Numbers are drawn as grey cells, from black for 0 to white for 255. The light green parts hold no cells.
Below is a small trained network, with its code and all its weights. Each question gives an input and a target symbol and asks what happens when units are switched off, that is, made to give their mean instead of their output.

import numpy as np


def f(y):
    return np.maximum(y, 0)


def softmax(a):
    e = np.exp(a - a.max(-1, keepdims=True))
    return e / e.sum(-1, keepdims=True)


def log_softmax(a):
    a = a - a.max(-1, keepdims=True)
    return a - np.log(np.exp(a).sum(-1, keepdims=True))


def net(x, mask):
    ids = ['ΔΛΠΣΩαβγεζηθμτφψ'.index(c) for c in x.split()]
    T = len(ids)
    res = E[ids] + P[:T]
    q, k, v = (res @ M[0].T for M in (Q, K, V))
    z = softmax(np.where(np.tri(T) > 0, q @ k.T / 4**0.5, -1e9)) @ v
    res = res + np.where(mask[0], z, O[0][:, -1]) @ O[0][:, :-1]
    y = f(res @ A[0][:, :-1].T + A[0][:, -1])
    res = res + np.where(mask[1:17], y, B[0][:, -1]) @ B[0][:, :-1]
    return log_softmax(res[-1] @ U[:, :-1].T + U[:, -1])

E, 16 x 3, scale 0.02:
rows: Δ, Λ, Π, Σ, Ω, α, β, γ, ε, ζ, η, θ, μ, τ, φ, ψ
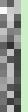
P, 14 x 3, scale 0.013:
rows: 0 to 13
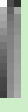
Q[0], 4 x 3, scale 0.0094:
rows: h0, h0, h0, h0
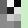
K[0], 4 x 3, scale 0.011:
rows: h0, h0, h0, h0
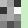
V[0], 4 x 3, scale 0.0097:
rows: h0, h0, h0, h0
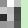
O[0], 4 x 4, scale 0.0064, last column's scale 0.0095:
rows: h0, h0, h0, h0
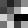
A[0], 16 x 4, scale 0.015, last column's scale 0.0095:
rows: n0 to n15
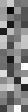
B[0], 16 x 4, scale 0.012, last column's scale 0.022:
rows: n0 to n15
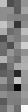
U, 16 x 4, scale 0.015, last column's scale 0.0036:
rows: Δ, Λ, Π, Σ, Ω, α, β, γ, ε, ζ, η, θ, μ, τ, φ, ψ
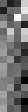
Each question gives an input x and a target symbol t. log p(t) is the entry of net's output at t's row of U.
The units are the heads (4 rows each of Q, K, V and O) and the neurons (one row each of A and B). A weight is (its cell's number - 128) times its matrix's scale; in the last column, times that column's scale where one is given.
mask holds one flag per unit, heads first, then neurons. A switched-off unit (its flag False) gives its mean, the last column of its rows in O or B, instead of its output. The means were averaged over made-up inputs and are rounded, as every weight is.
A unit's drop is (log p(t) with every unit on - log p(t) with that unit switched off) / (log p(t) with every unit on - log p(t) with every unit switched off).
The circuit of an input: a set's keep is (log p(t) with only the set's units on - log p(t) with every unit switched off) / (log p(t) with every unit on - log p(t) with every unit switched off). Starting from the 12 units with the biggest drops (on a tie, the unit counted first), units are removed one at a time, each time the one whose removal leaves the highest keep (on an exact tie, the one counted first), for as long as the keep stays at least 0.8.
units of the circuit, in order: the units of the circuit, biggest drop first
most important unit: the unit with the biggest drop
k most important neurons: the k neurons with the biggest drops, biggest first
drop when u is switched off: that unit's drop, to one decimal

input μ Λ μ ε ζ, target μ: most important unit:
h0
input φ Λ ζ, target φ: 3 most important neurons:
(n12; n0; n6)
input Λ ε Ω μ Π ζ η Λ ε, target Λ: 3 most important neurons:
(n4; n9; n0)
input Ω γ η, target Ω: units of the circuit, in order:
(h0; n6)
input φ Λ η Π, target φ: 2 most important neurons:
(n12; n0)
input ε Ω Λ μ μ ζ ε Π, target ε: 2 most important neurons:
(n12; n15)
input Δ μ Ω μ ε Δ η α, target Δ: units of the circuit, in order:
(h0; n10)
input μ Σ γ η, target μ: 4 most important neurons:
(n12; n6; n15; n9)
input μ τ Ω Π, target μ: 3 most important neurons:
(n12; n6; n15)
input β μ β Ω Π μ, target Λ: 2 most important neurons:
(n4; n8)
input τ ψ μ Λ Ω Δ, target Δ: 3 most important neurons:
(n6; n10; n8)
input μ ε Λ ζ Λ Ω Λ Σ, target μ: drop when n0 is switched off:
0.1
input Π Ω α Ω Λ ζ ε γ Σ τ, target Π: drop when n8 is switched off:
0.1
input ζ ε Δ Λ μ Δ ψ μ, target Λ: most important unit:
n4
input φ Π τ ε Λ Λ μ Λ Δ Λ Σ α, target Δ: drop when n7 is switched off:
0.0
